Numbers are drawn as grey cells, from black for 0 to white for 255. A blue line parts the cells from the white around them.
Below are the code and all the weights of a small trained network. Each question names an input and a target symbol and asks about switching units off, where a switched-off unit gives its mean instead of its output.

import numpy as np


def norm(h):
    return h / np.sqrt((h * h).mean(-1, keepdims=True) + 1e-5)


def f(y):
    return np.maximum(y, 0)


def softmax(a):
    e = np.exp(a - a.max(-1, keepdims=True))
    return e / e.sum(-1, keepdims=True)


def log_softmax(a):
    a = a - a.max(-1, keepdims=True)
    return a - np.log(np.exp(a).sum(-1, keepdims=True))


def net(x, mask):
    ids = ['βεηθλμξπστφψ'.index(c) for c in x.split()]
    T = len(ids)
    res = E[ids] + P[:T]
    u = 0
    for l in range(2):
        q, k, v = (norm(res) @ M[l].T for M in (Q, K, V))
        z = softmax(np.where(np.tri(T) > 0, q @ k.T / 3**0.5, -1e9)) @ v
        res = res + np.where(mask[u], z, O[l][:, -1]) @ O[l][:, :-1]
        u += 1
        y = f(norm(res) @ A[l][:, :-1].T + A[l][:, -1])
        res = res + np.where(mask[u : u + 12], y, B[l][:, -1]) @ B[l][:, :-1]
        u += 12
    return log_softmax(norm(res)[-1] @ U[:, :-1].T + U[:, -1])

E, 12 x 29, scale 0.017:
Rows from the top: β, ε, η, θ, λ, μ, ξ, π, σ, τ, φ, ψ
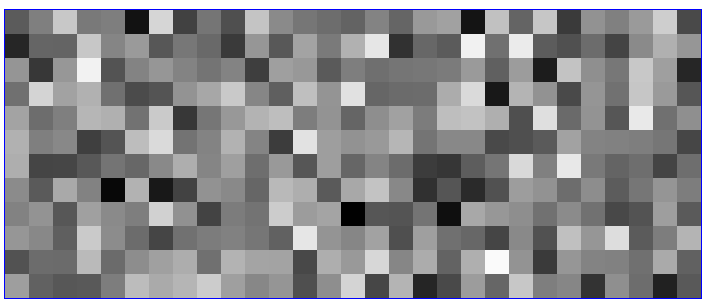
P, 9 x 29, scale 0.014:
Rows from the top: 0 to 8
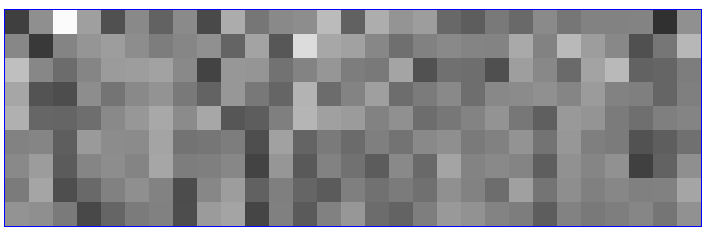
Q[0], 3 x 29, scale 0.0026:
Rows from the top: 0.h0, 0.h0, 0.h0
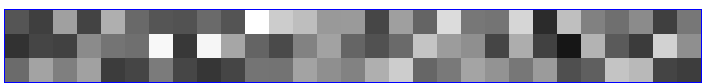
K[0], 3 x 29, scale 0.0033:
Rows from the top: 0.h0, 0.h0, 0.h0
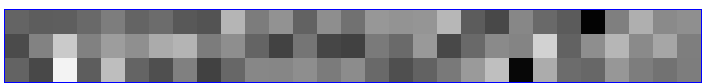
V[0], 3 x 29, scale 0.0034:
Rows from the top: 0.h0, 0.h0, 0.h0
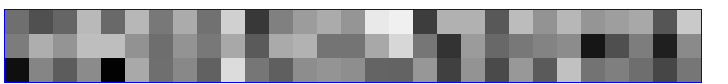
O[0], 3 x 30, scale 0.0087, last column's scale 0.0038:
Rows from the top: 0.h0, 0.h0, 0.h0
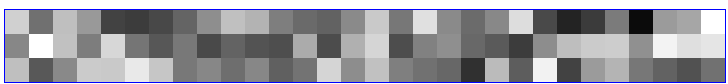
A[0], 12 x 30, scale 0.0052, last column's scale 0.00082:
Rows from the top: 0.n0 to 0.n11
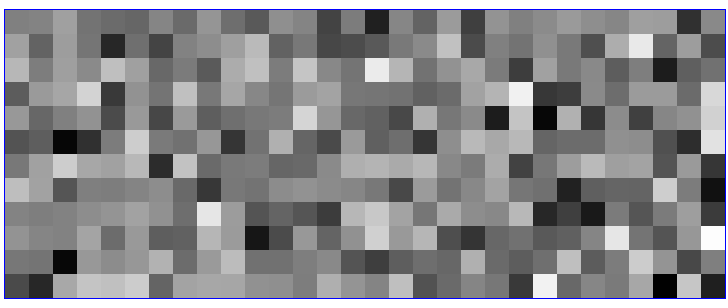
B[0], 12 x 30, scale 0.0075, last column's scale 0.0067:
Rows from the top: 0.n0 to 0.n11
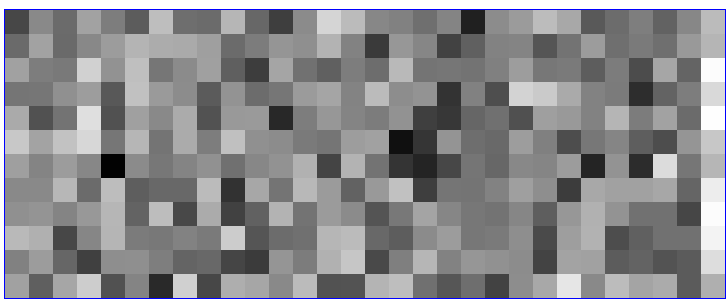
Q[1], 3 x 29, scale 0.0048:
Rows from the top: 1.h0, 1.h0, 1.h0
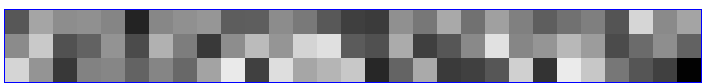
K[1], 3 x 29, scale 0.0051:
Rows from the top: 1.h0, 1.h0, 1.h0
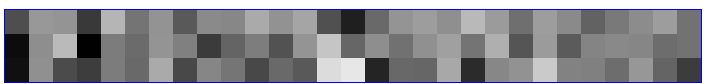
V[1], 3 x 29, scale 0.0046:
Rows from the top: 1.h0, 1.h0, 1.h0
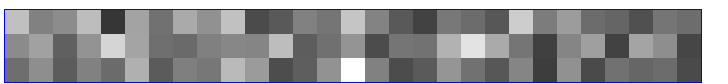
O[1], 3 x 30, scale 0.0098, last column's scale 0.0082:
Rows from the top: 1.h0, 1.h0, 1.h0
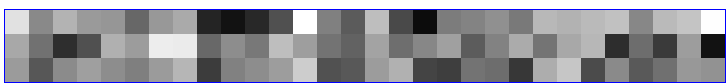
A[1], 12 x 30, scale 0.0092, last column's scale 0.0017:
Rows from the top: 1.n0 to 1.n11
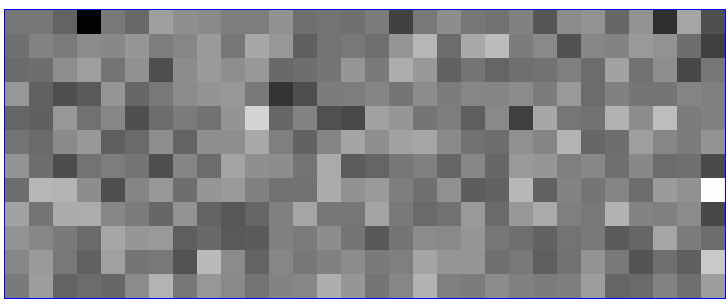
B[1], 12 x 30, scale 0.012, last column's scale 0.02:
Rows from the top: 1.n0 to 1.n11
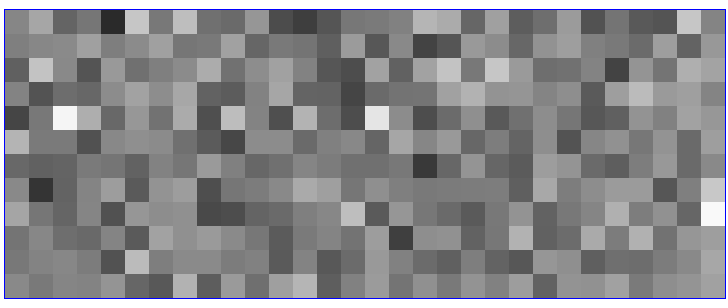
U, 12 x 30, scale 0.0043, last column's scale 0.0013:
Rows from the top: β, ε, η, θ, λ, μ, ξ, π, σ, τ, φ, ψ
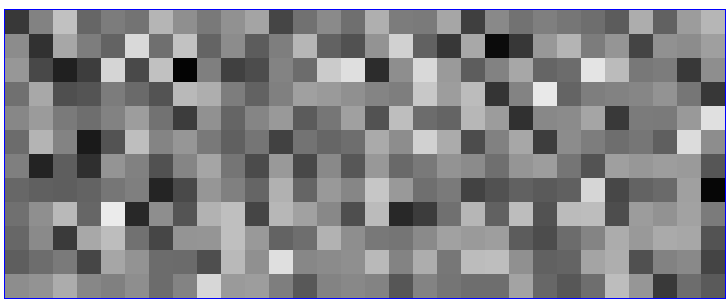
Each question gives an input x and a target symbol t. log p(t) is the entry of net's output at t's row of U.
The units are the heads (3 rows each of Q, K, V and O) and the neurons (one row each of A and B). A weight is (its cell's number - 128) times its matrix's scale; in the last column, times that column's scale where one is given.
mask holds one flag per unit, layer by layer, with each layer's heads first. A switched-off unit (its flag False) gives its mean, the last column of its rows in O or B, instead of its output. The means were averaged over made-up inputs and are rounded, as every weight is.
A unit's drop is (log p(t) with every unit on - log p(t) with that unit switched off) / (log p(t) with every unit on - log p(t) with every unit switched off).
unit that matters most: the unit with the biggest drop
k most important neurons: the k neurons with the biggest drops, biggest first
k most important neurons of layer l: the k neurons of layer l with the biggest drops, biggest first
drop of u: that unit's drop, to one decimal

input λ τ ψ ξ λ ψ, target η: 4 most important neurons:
[0.n8, 1.n4, 1.n10, 1.n8]
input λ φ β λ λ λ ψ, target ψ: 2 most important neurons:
[0.n0, 0.n5]
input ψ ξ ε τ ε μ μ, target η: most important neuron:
[0.n8]
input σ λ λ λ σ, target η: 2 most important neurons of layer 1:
[1.n4, 1.n10]
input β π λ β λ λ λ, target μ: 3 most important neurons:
[0.n10, 0.n4, 0.n3]
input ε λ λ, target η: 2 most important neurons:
[0.n2, 0.n4]
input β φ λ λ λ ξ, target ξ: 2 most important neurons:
[1.n3, 1.n2]
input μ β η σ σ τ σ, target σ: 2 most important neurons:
[1.n8, 1.n9]
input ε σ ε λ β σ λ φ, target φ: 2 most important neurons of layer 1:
[1.n2, 1.n8]
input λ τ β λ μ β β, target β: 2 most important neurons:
[0.n0, 1.n8]
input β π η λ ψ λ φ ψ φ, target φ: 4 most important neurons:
[1.n8, 1.n2, 1.n11, 0.n3]
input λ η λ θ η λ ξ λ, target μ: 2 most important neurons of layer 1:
[1.n0, 1.n10]
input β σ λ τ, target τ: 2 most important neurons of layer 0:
[0.n9, 0.n4]
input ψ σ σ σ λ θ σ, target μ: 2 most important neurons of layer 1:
[1.n0, 1.n10]
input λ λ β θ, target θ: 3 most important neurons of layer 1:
[1.n2, 1.n8, 1.n5]
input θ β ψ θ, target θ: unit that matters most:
0.h0
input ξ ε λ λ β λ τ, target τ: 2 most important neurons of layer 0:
[0.n4, 0.n9]
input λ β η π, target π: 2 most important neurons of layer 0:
[0.n0, 0.n9]
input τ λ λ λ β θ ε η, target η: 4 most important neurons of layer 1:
[1.n5, 1.n4, 1.n2, 1.n7]
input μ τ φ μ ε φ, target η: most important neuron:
[0.n8]
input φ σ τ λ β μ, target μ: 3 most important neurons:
[1.n2, 1.n10, 0.n0]
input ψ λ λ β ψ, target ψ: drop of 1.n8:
0.2
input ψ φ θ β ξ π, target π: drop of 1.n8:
0.3
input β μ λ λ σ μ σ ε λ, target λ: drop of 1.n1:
0.3
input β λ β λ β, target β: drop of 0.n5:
0.7
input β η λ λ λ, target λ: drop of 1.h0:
1.3
